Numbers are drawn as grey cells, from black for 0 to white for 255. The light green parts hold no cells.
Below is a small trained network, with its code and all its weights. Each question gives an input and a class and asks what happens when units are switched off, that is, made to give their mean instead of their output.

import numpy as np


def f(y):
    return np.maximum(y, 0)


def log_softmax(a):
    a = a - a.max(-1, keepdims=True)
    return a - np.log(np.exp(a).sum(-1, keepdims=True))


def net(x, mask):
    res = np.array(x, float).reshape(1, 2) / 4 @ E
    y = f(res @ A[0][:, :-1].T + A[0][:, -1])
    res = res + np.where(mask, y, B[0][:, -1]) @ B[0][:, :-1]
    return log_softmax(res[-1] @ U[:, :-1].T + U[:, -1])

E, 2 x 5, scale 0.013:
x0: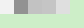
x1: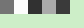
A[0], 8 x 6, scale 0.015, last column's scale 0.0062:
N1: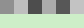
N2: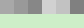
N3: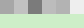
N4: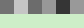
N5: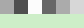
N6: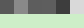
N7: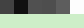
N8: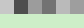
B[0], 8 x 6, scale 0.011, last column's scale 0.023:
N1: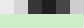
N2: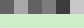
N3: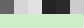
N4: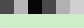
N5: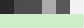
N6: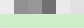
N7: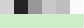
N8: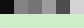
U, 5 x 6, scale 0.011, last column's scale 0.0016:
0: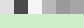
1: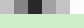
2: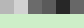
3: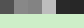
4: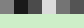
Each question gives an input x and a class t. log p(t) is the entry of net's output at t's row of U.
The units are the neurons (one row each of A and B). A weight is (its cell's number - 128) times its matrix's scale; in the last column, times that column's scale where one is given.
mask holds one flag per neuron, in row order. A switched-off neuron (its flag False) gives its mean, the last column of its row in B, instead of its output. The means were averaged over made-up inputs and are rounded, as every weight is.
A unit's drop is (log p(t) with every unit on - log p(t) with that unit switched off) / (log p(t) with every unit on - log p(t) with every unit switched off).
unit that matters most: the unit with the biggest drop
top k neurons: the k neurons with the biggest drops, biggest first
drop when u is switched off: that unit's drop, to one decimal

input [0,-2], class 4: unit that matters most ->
N3
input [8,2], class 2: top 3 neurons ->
N3; N7; N2
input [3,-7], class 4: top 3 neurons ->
N3; N5; N1
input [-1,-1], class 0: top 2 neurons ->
N4; N5
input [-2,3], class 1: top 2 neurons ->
N3; N2
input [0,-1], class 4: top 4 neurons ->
N3; N6; N1; N2
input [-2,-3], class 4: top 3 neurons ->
N3; N6; N1
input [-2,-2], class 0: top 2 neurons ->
N4; N5
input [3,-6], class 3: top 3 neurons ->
N7; N8; N6
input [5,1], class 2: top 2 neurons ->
N3; N7
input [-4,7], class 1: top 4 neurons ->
N6; N3; N4; N2
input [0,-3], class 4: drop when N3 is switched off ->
0.2
